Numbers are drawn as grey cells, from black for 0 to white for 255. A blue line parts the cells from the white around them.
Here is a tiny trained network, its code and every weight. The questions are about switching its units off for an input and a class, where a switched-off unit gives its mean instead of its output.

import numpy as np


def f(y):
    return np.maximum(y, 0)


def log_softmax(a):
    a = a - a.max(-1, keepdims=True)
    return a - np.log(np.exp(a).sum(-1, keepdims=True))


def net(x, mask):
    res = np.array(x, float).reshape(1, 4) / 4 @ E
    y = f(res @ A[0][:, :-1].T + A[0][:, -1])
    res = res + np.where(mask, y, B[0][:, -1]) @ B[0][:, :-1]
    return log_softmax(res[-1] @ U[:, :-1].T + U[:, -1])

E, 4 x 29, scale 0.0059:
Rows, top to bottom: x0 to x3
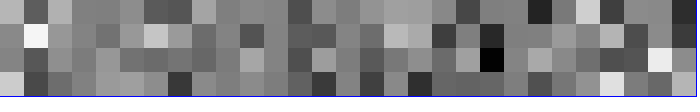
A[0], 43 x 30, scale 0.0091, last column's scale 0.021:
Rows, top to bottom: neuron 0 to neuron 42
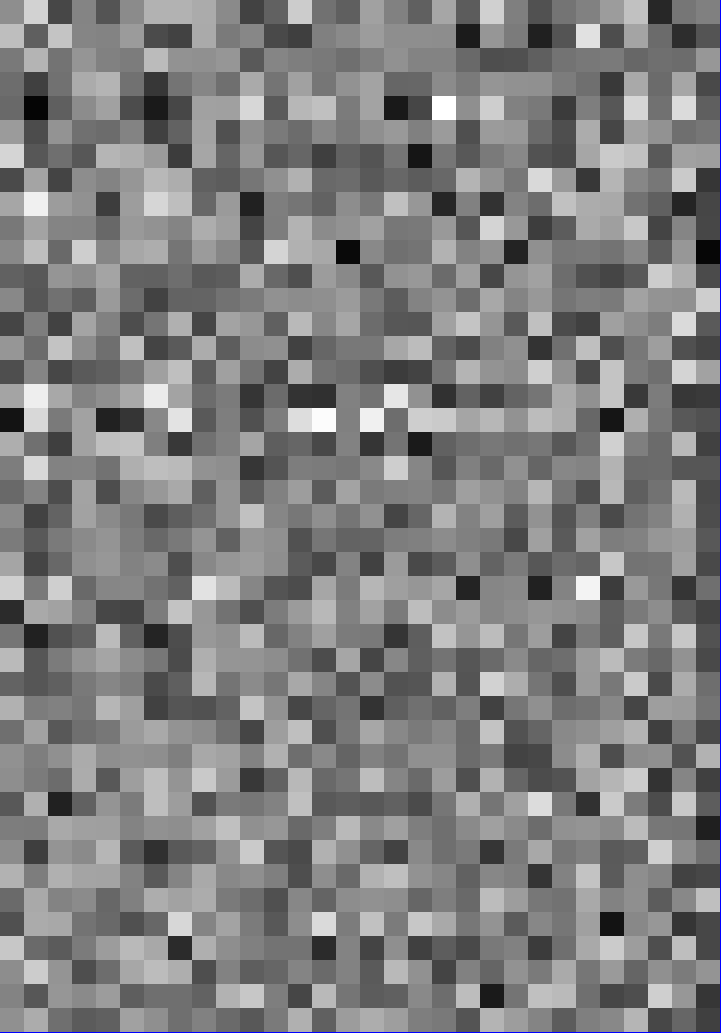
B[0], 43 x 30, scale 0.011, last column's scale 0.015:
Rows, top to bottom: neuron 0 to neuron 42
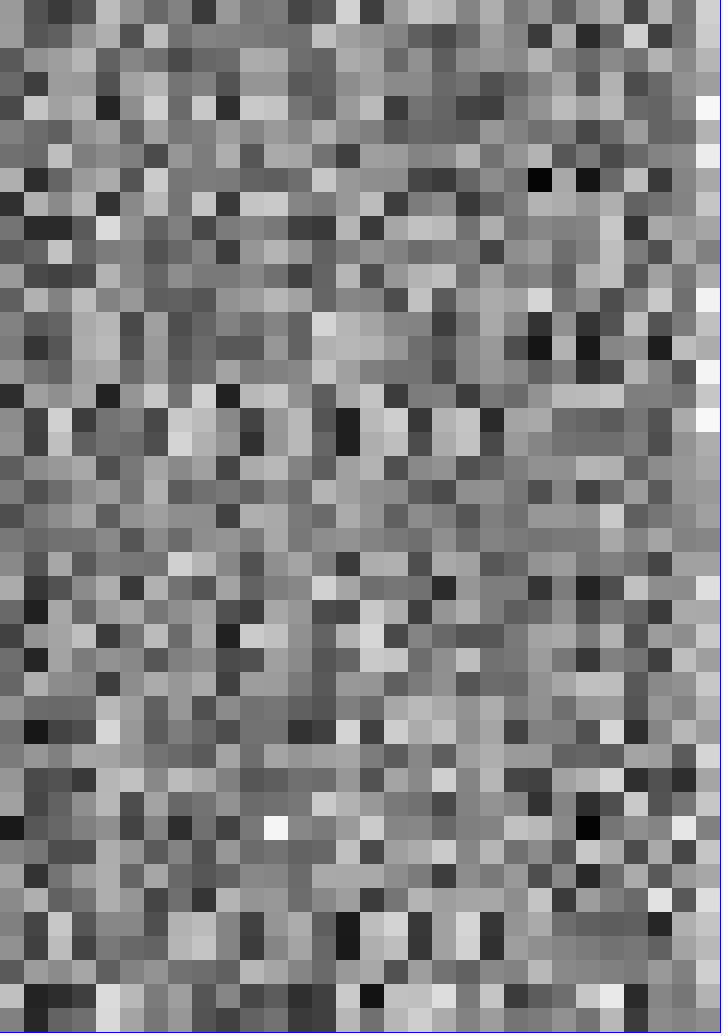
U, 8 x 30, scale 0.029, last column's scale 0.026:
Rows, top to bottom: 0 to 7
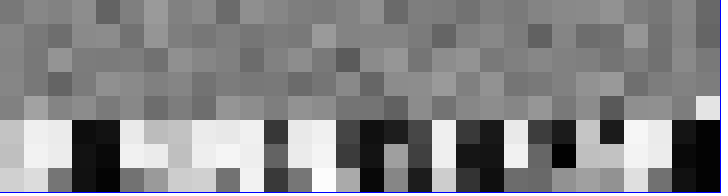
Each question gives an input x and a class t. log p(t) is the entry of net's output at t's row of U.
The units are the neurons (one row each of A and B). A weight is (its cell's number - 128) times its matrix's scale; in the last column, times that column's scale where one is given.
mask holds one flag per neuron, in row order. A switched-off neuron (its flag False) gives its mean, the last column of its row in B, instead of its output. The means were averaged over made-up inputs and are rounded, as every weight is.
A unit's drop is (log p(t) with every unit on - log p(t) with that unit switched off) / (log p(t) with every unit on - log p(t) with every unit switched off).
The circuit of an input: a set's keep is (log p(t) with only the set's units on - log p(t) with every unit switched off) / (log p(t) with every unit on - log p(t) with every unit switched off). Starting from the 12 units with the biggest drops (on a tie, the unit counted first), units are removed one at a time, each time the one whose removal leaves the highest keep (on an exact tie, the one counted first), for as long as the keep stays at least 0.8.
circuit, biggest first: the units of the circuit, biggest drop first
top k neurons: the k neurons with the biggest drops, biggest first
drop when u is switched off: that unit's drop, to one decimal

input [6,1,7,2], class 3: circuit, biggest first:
neuron 35
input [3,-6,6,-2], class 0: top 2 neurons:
neuron 4; neuron 26
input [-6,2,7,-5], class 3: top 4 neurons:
neuron 41; neuron 11; neuron 24; neuron 35
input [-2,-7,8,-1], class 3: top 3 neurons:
neuron 41; neuron 35; neuron 11
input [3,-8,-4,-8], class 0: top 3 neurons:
neuron 4; neuron 26; neuron 28
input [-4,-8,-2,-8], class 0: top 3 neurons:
neuron 4; neuron 26; neuron 28
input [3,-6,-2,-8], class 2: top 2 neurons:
neuron 17; neuron 38
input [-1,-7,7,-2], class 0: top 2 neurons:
neuron 4; neuron 26
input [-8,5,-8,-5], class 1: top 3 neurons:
neuron 33; neuron 7; neuron 15
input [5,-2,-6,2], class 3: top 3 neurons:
neuron 9; neuron 32; neuron 0
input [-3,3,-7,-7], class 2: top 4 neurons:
neuron 17; neuron 38; neuron 25; neuron 41
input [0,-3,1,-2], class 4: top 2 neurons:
neuron 16; neuron 8
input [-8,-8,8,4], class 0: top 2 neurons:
neuron 4; neuron 26
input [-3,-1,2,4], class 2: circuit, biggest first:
neuron 18
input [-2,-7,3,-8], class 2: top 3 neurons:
neuron 17; neuron 38; neuron 16
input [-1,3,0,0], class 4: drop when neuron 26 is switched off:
0.1
